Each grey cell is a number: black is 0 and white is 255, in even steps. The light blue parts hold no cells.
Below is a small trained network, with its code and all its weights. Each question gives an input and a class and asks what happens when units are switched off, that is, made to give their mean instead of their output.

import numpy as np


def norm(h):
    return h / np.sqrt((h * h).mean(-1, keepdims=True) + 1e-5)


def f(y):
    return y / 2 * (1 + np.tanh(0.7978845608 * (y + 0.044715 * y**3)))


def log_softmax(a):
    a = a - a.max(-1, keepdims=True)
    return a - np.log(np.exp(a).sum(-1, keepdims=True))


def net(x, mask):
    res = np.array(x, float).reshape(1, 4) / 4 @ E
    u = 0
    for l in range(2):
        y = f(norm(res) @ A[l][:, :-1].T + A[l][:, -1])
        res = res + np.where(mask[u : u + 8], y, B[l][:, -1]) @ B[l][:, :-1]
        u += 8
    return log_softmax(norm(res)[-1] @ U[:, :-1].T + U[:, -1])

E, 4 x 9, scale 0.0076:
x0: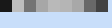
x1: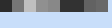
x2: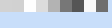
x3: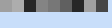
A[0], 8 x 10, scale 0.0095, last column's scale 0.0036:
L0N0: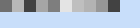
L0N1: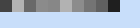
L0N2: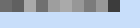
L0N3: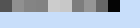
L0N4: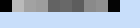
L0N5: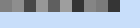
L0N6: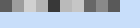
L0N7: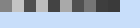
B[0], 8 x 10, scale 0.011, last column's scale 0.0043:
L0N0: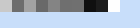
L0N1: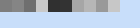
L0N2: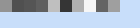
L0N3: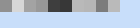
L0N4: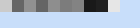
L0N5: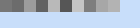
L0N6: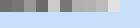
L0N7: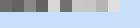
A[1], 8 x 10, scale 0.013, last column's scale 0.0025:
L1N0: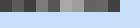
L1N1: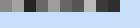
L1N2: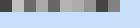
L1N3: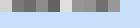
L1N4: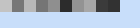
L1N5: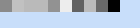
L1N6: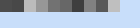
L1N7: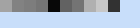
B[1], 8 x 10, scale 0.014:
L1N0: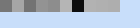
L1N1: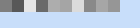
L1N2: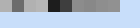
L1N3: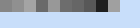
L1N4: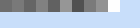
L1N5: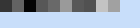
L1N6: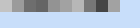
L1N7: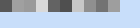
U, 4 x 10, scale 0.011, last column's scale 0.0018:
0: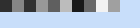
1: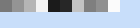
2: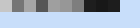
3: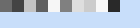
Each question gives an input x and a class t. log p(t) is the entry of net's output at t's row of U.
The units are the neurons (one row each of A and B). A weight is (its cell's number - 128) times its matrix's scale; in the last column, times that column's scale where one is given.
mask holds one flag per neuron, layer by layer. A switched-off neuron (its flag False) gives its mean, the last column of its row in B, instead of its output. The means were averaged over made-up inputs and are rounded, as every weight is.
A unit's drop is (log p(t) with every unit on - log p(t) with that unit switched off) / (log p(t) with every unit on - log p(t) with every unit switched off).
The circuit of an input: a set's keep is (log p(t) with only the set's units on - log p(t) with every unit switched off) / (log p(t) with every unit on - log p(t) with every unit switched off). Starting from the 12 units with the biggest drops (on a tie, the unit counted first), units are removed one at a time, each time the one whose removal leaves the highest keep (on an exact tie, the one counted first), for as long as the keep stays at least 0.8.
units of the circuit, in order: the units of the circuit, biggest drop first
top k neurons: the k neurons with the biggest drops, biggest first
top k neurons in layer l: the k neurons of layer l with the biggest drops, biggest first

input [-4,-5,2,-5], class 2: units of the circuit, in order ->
[L1N3]
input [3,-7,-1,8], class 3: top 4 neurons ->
[L0N7; L1N1; L0N4; L0N5]
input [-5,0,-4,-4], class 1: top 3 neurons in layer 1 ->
[L1N7; L1N4; L1N5]
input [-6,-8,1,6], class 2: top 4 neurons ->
[L1N3; L0N1; L0N3; L1N2]
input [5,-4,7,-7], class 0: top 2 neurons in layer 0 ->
[L0N7; L0N5]
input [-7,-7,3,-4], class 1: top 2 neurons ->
[L1N7; L0N4]
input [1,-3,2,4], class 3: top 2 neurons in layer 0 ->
[L0N7; L0N4]
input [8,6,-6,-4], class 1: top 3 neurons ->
[L1N2; L0N1; L1N4]
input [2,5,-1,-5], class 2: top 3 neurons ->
[L0N4; L0N7; L1N1]
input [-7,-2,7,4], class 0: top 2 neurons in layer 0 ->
[L0N1; L0N3]
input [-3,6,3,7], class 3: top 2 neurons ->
[L1N1; L0N0]
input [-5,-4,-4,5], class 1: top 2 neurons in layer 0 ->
[L0N0; L0N4]
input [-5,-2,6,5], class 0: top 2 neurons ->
[L1N5; L0N1]
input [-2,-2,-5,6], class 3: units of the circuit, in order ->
[L1N1]
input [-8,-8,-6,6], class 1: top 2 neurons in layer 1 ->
[L1N7; L1N6]
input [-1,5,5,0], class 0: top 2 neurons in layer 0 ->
[L0N0; L0N5]
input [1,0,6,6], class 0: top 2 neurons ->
[L1N5; L0N2]
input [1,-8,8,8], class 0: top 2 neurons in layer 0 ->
[L0N4; L0N2]
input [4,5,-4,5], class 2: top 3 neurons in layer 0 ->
[L0N4; L0N2; L0N6]
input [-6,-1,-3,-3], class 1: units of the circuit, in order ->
[L1N7]
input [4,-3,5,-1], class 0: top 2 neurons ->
[L1N5; L1N4]
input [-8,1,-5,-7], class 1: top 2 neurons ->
[L1N7; L0N7]
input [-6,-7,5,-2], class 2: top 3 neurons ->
[L1N3; L0N1; L0N3]
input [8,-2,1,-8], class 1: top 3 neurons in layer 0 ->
[L0N3; L0N1; L0N7]
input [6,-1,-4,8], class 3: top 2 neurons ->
[L0N7; L1N1]
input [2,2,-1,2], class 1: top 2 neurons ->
[L1N0; L0N1]
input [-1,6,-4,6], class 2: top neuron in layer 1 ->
[L1N6]
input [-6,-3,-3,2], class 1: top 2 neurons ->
[L1N7; L0N0]
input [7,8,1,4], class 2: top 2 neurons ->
[L0N4; L1N6]
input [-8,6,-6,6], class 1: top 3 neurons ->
[L1N7; L0N4; L0N0]
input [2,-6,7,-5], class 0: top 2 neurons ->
[L1N5; L0N4]
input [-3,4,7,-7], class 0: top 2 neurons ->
[L1N5; L0N7]
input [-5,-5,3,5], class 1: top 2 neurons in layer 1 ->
[L1N7; L1N6]
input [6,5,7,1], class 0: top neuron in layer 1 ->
[L1N5]
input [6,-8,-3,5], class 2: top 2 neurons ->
[L0N0; L1N7]
